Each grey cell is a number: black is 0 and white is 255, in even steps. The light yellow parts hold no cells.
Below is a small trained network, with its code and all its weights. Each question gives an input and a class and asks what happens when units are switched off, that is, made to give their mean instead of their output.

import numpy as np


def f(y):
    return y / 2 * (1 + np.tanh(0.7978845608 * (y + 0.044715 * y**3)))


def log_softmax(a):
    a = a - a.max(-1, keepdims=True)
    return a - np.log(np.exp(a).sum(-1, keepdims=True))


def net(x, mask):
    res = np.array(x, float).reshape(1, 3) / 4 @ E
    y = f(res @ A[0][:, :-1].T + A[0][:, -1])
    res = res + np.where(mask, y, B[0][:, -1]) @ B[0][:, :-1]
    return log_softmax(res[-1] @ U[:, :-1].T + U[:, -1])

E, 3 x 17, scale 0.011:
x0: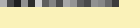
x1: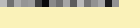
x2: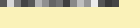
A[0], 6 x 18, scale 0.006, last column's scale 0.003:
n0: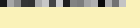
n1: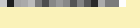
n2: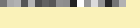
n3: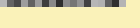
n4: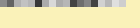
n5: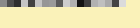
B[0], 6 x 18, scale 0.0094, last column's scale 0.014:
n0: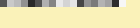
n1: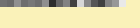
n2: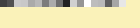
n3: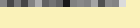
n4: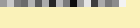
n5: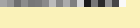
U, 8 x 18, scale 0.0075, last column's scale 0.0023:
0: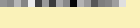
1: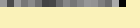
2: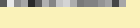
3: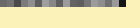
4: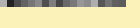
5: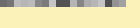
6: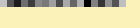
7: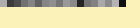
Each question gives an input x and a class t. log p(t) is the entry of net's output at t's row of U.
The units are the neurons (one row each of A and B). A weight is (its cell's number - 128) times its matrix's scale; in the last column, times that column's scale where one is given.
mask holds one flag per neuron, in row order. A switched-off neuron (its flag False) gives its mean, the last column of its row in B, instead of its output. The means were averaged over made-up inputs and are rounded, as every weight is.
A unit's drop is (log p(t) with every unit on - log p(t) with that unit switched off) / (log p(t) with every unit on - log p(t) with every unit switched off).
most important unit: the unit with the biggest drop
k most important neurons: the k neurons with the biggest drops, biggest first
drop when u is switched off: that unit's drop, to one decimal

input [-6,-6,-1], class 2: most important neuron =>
n0
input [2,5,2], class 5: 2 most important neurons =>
n2, n5
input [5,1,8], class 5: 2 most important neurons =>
n3, n2
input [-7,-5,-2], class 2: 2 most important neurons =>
n0, n1
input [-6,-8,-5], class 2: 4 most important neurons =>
n0, n1, n3, n2
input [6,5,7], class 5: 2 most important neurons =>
n2, n1
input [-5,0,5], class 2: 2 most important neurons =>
n0, n3
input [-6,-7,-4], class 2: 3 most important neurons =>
n0, n1, n3
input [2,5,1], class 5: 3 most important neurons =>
n2, n5, n4
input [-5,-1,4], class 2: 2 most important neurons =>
n0, n3
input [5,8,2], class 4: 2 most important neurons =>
n3, n0
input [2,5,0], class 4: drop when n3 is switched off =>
0.2
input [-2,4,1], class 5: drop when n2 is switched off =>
0.2
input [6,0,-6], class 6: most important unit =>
n5
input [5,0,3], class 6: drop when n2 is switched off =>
0.1
